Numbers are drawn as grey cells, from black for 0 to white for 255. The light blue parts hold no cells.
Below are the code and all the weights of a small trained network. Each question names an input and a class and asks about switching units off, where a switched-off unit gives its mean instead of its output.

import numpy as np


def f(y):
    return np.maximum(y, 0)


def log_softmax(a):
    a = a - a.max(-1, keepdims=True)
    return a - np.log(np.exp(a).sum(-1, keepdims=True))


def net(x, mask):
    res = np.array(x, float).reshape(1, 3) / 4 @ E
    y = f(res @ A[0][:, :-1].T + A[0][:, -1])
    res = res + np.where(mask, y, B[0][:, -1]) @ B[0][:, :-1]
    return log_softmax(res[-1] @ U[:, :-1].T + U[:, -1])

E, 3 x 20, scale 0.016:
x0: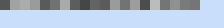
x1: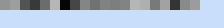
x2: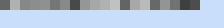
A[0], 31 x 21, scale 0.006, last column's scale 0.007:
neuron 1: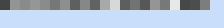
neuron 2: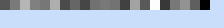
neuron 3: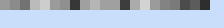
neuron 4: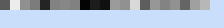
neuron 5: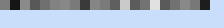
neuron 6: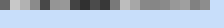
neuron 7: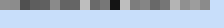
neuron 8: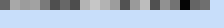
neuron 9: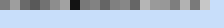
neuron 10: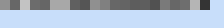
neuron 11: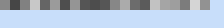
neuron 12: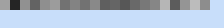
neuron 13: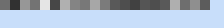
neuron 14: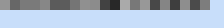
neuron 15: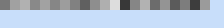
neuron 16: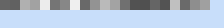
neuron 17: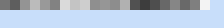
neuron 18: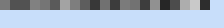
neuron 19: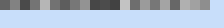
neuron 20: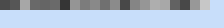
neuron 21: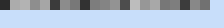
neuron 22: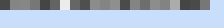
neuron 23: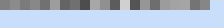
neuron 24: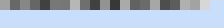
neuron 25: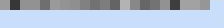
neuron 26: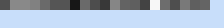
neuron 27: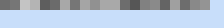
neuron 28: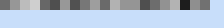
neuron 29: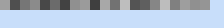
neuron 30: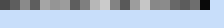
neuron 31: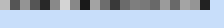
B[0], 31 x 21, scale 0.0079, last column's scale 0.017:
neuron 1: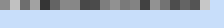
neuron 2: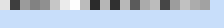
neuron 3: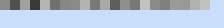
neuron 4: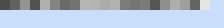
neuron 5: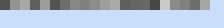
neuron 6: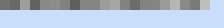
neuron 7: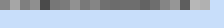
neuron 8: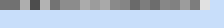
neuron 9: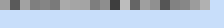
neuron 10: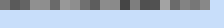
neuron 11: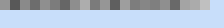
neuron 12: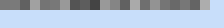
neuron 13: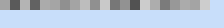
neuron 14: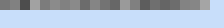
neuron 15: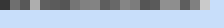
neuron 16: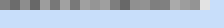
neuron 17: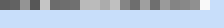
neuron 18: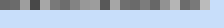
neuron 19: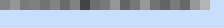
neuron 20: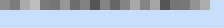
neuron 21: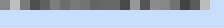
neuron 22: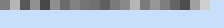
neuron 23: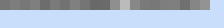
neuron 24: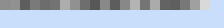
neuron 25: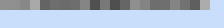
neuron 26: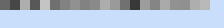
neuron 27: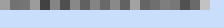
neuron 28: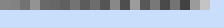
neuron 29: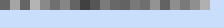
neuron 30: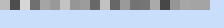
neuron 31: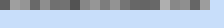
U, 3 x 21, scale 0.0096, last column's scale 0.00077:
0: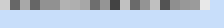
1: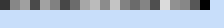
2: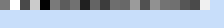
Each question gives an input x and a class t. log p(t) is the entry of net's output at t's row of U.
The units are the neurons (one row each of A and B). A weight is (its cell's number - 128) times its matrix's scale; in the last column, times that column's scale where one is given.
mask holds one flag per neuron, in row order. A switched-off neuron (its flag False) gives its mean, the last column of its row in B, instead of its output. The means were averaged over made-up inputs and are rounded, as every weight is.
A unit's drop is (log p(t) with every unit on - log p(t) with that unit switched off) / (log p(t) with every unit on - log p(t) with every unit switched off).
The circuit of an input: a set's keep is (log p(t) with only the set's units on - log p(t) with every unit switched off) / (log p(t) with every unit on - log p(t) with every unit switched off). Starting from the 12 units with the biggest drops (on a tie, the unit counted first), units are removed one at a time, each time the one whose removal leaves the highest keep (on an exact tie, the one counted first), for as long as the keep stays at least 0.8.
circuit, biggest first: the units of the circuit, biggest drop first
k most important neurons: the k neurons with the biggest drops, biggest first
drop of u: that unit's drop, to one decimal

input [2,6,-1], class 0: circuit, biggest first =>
(neuron 17)
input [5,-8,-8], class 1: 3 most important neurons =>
(neuron 5; neuron 17; neuron 18)
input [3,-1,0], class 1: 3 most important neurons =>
(neuron 4; neuron 24; neuron 29)
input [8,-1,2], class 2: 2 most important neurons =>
(neuron 1; neuron 22)
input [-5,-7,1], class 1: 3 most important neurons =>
(neuron 17; neuron 2; neuron 24)
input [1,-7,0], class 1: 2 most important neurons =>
(neuron 17; neuron 2)
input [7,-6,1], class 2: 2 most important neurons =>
(neuron 1; neuron 22)
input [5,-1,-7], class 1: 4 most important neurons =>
(neuron 4; neuron 5; neuron 18; neuron 31)
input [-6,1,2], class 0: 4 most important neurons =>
(neuron 4; neuron 17; neuron 5; neuron 18)
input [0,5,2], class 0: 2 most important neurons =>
(neuron 17; neuron 9)
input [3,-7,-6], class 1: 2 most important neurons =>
(neuron 17; neuron 5)
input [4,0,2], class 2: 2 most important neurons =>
(neuron 17; neuron 13)
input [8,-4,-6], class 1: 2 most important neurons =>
(neuron 4; neuron 5)
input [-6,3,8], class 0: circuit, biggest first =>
(neuron 30)
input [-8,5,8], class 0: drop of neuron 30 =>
0.4
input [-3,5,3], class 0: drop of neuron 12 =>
0.0
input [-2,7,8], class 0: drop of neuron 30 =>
0.3
